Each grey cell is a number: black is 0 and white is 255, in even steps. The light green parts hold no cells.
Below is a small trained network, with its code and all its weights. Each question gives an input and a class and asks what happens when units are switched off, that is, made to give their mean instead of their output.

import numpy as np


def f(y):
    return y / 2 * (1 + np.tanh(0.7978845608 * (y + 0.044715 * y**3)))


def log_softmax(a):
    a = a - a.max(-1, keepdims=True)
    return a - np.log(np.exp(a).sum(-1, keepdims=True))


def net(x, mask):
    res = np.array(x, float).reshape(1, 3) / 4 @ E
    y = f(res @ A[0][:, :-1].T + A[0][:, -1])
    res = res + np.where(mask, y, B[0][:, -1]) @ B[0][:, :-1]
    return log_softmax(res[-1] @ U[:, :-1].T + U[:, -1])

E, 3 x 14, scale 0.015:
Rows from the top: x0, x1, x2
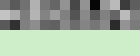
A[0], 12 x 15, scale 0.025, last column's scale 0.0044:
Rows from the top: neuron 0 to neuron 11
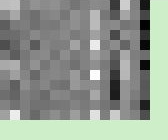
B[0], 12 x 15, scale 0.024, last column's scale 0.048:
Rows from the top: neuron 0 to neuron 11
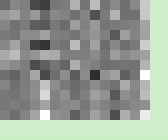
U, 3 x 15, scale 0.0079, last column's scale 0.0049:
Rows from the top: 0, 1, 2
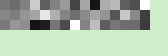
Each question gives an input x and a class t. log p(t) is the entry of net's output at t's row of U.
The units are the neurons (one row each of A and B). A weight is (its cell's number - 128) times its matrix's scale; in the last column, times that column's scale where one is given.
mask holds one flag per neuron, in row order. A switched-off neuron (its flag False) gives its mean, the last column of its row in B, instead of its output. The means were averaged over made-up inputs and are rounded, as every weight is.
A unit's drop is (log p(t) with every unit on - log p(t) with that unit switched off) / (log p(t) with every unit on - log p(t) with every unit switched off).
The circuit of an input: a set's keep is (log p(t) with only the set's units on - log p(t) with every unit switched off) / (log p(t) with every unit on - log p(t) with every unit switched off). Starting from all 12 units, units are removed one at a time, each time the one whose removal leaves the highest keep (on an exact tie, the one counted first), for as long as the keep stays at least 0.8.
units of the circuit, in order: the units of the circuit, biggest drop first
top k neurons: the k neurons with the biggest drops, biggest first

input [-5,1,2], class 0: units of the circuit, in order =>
(neuron 7)
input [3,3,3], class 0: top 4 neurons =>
(neuron 11; neuron 4; neuron 0; neuron 9)
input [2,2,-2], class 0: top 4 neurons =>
(neuron 11; neuron 4; neuron 0; neuron 9)
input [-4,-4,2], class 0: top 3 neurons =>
(neuron 7; neuron 0; neuron 11)
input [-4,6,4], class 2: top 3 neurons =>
(neuron 0; neuron 11; neuron 6)
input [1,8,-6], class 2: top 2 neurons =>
(neuron 0; neuron 6)
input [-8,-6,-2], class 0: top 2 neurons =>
(neuron 7; neuron 1)
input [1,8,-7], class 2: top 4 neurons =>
(neuron 0; neuron 6; neuron 9; neuron 8)
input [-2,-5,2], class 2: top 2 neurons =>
(neuron 11; neuron 4)
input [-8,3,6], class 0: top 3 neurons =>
(neuron 7; neuron 1; neuron 11)
